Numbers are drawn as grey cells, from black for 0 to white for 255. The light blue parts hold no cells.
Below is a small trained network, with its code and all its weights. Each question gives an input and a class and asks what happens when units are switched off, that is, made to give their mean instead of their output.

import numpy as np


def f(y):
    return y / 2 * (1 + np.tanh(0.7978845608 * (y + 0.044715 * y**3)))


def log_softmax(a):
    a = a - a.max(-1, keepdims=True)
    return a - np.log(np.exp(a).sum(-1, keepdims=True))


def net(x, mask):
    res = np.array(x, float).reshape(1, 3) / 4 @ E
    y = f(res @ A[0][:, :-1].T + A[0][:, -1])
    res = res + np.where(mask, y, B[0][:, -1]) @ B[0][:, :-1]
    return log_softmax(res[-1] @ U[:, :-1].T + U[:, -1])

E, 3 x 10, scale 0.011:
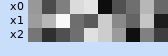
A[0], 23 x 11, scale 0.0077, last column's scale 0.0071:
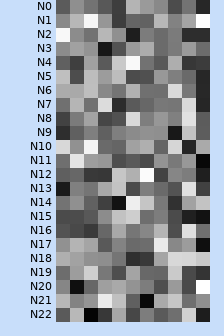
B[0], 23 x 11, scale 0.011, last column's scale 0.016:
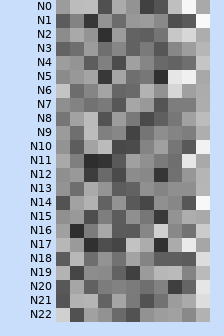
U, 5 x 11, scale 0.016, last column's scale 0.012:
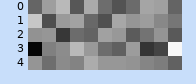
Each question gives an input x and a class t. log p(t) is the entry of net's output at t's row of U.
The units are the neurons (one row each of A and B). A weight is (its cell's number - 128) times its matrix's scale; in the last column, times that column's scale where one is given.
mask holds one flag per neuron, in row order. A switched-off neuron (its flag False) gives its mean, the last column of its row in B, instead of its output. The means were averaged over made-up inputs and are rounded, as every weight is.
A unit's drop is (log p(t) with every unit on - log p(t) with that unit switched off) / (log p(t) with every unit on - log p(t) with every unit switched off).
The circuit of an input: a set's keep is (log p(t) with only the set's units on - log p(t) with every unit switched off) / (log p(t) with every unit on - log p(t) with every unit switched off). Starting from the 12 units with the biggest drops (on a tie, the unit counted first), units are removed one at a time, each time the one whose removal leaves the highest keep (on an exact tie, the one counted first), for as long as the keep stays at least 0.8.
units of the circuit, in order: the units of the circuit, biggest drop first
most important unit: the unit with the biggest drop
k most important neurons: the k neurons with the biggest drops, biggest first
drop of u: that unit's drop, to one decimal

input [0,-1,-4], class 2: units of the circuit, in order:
(N14, N10)
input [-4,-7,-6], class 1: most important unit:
N16
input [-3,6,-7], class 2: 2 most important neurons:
(N1, N17)
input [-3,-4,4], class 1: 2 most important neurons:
(N1, N18)
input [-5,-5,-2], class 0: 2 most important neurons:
(N14, N10)
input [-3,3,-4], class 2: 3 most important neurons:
(N1, N21, N17)
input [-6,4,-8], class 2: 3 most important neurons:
(N1, N17, N11)
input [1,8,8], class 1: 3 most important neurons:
(N10, N19, N6)
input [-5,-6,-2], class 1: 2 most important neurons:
(N16, N22)
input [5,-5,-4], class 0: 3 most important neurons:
(N21, N10, N18)
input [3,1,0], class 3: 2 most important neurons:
(N0, N17)
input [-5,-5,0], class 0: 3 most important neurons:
(N14, N10, N8)
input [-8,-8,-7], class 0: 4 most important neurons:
(N14, N8, N0, N10)
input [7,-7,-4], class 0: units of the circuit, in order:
(N21)
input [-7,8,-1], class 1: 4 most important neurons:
(N10, N19, N6, N21)
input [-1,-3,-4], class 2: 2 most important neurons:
(N10, N20)
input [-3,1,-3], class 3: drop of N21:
0.2
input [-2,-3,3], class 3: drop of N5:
0.1
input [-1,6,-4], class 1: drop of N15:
0.0
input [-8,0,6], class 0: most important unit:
N14
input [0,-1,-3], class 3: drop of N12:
0.1
